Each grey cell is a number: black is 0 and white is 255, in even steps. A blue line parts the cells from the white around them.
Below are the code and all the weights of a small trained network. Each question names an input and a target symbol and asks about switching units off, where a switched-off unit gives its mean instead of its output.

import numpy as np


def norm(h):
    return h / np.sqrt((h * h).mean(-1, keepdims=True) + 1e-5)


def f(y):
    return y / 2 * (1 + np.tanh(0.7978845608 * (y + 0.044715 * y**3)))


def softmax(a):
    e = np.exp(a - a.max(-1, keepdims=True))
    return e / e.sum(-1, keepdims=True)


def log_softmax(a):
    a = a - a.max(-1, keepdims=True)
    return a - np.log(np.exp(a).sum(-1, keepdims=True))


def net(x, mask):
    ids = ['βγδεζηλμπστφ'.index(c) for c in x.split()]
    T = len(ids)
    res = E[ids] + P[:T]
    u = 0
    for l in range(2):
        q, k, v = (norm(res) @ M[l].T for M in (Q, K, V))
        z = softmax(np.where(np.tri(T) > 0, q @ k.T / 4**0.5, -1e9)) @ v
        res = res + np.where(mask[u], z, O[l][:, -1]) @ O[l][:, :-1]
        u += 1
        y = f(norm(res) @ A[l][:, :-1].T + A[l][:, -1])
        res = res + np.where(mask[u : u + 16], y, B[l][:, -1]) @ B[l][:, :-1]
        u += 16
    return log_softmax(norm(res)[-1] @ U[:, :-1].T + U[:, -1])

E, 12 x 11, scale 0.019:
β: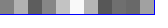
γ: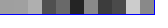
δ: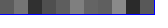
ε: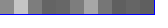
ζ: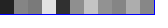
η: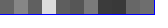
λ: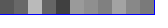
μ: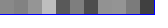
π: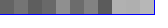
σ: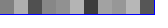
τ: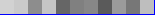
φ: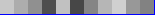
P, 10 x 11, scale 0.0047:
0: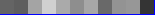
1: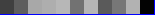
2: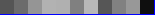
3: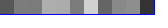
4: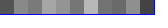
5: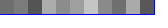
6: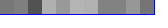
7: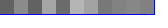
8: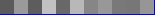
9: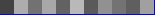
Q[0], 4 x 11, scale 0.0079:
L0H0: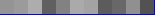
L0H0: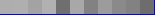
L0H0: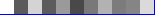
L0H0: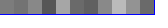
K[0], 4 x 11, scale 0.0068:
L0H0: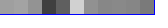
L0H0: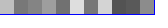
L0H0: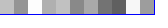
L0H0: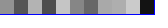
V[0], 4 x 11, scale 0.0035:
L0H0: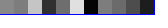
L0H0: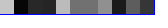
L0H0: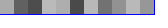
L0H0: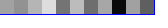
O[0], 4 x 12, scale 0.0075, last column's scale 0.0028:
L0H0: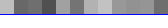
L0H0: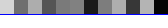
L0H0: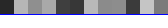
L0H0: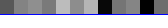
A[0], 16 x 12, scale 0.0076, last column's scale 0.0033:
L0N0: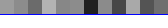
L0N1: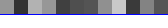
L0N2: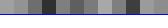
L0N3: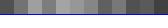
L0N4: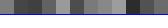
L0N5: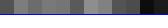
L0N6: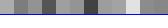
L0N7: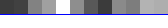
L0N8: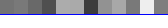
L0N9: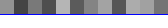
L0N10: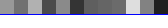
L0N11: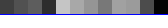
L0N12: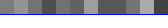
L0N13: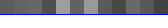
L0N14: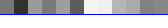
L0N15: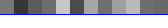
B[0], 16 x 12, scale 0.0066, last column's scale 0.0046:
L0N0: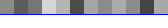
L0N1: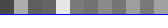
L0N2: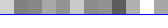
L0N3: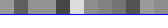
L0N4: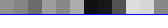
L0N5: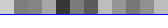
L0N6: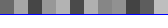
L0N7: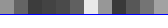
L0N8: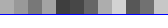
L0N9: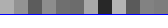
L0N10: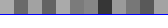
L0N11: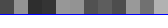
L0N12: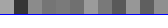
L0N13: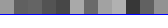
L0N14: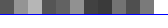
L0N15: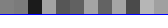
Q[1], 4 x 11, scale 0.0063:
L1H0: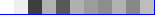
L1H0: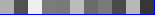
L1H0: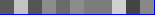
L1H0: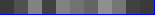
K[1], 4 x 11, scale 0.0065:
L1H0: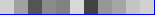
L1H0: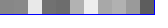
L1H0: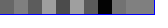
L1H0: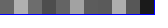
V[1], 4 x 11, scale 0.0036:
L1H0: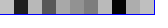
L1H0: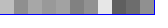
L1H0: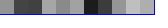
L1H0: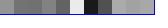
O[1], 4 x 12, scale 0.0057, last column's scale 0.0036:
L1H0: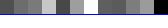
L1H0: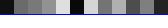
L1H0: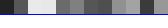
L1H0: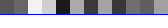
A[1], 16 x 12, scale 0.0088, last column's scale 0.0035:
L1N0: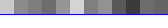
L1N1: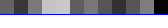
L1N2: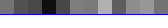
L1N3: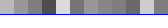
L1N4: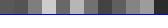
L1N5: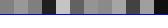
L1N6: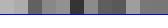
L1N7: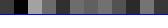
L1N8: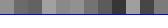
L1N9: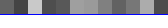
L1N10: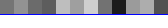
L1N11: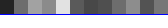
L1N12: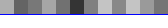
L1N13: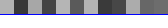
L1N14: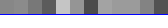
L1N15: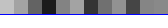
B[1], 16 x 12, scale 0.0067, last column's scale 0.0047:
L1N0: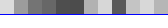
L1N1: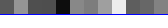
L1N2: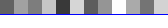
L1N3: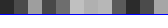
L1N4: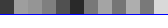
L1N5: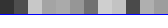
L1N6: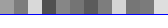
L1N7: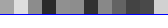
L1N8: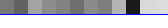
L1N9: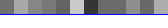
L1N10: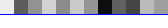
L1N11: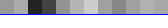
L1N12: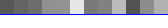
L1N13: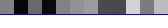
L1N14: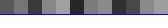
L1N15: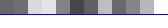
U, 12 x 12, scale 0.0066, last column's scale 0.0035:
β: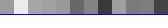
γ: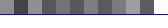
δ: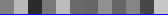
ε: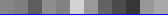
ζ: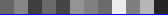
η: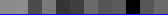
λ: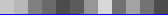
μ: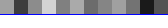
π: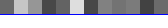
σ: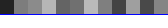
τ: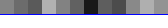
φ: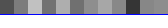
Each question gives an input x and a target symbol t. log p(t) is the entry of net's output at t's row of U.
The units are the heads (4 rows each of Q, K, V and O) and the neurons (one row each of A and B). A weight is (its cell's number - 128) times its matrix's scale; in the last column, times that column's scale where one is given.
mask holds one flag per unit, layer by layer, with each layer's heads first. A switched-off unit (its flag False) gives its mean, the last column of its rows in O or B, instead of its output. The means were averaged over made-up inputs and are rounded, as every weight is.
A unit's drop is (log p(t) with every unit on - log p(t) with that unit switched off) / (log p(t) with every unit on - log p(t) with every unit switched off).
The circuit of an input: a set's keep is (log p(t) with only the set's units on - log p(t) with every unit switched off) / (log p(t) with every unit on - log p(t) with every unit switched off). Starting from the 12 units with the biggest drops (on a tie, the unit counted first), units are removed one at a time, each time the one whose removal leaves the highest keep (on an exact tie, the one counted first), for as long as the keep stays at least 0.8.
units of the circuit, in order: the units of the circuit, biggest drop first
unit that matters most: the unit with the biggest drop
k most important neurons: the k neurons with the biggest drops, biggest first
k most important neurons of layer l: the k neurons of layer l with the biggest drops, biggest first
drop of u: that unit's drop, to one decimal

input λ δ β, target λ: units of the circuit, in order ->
L0H0, L1N0
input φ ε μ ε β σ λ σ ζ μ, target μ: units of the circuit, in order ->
L0H0, L0N0
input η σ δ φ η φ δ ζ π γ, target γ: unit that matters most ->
L1N13
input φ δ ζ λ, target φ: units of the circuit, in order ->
L0H0, L0N1, L0N6, L1N5
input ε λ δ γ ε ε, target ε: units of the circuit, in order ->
L0H0, L0N2, L1H0, L1N10
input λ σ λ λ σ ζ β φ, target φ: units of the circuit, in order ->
L1N3, L1N5
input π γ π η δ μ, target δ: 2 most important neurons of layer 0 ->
L0N1, L0N5
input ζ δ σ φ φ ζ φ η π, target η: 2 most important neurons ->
L0N4, L0N7
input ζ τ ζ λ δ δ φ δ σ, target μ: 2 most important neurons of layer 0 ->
L0N4, L0N0
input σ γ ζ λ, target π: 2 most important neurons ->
L1N7, L0N14
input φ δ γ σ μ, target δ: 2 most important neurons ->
L0N1, L1N11
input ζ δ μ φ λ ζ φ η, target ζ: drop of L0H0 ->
0.7
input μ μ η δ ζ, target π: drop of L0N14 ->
0.3
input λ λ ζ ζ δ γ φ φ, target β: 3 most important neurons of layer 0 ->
L0N4, L0N14, L0N6
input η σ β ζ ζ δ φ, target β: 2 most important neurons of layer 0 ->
L0N4, L0N14
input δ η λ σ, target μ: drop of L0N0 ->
0.1
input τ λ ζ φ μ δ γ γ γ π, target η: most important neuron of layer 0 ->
L0N7
